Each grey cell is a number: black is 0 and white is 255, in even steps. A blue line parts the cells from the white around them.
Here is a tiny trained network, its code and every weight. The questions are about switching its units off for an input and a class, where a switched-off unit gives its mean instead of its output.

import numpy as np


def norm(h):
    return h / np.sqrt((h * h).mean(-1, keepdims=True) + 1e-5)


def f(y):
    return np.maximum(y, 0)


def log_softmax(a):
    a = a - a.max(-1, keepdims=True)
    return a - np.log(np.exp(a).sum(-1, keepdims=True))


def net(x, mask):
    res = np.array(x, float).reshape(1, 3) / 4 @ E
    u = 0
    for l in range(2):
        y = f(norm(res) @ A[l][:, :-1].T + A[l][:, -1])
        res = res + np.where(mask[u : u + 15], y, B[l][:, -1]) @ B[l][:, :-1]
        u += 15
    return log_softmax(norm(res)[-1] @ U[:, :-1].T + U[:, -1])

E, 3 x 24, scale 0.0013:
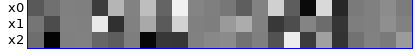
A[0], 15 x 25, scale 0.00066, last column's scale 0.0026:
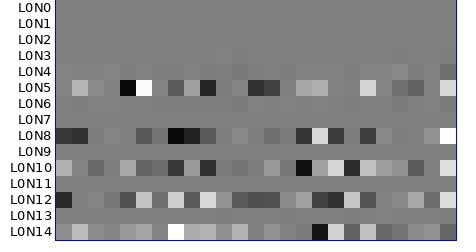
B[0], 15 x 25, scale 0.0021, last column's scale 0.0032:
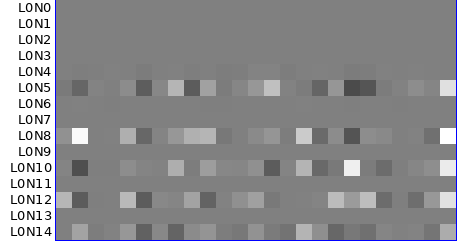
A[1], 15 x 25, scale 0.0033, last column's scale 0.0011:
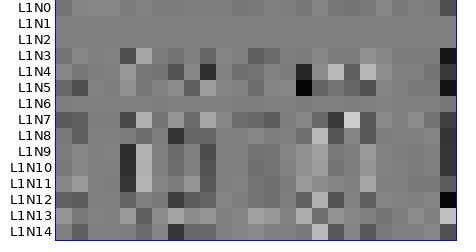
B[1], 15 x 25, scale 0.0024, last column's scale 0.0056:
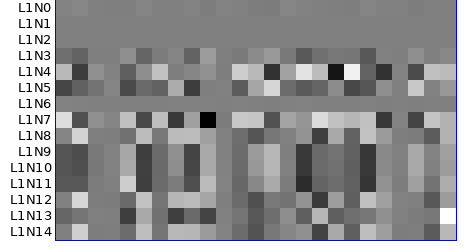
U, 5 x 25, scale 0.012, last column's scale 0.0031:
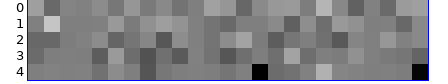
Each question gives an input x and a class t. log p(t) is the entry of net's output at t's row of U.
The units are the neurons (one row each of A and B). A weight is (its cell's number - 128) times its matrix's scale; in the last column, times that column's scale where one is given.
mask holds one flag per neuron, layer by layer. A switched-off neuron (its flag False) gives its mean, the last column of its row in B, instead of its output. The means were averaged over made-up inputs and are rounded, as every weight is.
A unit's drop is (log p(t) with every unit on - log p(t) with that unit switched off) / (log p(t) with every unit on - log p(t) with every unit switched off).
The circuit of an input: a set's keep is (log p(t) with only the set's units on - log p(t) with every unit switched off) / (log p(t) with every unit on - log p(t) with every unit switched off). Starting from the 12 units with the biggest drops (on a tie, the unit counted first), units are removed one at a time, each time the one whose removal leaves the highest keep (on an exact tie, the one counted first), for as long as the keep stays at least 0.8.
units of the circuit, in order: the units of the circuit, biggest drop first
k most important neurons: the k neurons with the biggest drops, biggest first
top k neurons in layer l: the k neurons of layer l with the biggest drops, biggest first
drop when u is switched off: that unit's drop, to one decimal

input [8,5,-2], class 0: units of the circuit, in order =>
[L1N7]
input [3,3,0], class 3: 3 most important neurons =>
[L1N13, L0N10, L0N12]
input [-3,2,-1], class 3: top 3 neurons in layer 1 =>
[L1N13, L1N4, L1N7]
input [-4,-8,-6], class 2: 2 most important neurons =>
[L1N11, L0N8]
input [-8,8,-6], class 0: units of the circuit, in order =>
[L1N4, L0N8]
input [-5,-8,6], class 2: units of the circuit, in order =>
[L1N9, L1N10]
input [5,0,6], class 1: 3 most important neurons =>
[L0N10, L1N14, L1N8]
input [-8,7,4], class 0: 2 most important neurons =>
[L1N4, L0N5]
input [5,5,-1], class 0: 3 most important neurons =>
[L1N7, L0N5, L1N11]
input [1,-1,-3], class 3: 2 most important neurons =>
[L1N13, L0N8]
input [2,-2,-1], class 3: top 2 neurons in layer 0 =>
[L0N12, L0N10]
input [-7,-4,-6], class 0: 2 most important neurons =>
[L1N4, L0N8]
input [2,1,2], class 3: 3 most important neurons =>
[L1N13, L1N4, L1N7]
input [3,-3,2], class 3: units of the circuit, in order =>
[L1N4]
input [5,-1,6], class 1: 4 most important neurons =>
[L0N10, L1N14, L1N8, L1N12]
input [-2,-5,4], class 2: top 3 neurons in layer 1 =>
[L1N9, L1N10, L1N11]
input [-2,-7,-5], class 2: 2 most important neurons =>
[L0N8, L1N11]
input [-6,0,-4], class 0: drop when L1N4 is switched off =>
0.1
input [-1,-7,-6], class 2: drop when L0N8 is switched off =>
0.5
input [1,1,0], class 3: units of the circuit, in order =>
[L1N13]
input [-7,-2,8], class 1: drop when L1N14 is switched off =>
0.5
